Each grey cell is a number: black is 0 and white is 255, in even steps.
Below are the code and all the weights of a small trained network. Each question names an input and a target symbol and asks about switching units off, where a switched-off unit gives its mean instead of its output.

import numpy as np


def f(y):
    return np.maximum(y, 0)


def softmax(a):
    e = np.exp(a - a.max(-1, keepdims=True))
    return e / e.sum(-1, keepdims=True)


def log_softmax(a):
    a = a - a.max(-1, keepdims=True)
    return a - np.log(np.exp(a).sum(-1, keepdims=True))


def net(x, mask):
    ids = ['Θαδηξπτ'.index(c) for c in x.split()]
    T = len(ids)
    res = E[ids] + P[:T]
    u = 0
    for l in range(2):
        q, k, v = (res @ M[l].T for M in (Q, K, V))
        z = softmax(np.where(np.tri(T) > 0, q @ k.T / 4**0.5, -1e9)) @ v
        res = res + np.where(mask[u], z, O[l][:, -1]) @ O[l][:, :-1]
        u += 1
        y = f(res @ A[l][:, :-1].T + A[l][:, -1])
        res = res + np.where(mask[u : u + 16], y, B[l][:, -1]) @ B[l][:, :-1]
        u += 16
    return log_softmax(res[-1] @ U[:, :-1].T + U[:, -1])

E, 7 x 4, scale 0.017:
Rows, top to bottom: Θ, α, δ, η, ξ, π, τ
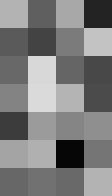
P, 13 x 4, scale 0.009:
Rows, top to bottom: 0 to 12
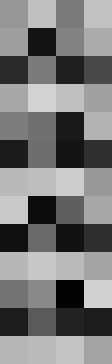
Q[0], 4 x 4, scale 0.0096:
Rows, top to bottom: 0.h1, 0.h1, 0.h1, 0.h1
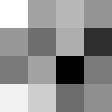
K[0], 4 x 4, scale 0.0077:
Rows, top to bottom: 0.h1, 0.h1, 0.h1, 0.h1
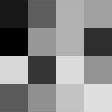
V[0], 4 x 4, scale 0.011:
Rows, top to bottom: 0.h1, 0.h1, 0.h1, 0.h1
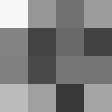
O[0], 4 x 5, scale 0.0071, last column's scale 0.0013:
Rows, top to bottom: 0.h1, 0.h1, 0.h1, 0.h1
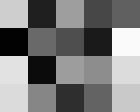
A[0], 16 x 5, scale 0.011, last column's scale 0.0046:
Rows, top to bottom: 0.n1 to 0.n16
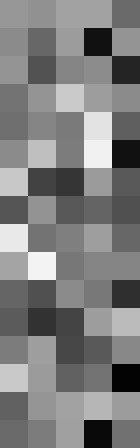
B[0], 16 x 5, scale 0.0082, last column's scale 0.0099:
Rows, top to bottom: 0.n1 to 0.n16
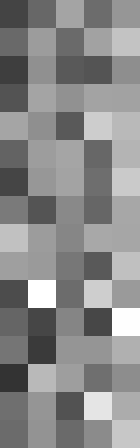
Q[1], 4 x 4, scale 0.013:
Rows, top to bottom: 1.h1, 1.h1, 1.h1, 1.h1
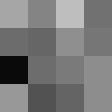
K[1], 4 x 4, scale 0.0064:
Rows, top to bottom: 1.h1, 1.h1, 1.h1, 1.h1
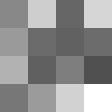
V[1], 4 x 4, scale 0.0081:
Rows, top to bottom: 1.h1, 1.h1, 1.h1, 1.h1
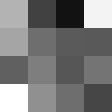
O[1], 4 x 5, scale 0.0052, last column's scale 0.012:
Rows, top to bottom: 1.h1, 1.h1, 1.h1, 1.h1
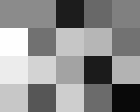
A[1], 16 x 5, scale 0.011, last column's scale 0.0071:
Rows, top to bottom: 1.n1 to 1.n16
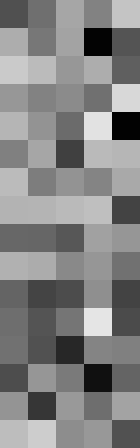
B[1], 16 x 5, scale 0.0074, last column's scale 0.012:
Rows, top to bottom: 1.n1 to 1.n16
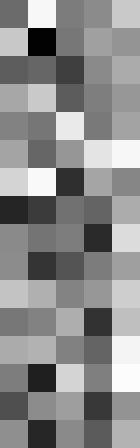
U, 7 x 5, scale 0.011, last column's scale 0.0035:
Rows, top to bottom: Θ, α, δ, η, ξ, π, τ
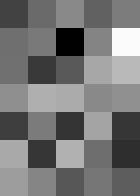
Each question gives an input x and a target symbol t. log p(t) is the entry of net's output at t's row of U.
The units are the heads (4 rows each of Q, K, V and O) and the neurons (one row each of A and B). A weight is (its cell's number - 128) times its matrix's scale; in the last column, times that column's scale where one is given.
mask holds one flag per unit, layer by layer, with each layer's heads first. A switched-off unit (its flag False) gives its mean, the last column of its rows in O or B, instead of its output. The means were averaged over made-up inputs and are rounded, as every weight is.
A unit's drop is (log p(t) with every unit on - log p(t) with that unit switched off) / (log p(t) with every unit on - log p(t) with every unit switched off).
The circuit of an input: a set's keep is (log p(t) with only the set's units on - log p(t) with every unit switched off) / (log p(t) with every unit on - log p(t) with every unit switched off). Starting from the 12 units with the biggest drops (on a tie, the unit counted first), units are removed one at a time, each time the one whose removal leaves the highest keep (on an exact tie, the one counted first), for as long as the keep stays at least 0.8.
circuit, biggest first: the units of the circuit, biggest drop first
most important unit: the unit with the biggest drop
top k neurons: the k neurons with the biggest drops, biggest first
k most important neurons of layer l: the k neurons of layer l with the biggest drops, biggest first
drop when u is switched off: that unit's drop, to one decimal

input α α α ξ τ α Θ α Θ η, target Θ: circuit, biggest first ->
(0.h1 1.n8 1.n16 1.n11)
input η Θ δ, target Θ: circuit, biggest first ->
(0.h1 1.n14)
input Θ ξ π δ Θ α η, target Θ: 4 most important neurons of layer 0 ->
(0.n5 0.n1 0.n9 0.n4)
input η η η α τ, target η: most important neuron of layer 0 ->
(0.n5)
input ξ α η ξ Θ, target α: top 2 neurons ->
(0.n7 0.n12)
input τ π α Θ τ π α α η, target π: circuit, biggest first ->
(1.n14 1.h1)
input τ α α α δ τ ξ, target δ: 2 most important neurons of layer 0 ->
(0.n15 0.n12)
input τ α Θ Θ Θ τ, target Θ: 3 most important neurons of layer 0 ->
(0.n5 0.n15 0.n12)
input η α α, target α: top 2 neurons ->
(1.n14 0.n12)
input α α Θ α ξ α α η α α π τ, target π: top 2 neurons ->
(1.n14 0.n12)
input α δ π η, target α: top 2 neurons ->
(1.n3 0.n12)
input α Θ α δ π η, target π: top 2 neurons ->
(1.n14 0.n11)
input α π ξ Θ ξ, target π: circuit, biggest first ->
(0.h1 0.n15 1.h1)
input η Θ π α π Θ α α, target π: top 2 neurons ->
(0.n12 0.n15)
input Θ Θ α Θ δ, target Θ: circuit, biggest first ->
(0.h1)
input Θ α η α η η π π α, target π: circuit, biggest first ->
(0.h1 0.n12 1.n14)
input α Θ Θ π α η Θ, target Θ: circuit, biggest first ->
(0.h1 1.n6)
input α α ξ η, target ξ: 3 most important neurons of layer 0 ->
(0.n15 0.n12 0.n4)
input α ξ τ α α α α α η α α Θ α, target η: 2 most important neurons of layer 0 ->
(0.n2 0.n11)
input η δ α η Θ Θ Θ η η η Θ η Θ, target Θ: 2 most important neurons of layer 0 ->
(0.n5 0.n12)
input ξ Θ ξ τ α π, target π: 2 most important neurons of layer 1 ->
(1.n14 1.n2)
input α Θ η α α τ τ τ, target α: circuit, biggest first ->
(1.n14)
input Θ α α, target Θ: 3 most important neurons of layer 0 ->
(0.n5 0.n15 0.n12)
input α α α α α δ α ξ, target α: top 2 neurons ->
(1.n14 0.n12)
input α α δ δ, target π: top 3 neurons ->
(0.n10 0.n5 1.n16)
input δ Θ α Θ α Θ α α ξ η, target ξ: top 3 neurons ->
(0.n15 0.n12 1.n3)
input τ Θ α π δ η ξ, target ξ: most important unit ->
1.n14
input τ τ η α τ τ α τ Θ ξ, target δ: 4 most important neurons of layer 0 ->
(0.n12 0.n15 0.n7 0.n5)
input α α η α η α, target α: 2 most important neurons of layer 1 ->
(1.n14 1.n5)
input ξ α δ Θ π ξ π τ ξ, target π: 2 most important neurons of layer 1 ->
(1.n14 1.n2)
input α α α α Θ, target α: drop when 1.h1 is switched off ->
0.4
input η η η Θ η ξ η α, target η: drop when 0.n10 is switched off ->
0.1
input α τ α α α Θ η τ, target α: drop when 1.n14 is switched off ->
0.5
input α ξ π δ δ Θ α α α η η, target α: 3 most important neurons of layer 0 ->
(0.n12 0.n7 0.n8)
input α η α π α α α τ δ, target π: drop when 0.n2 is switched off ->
-0.1
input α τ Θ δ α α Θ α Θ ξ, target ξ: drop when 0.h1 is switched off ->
0.2
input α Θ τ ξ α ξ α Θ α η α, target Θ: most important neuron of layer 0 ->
(0.n12)
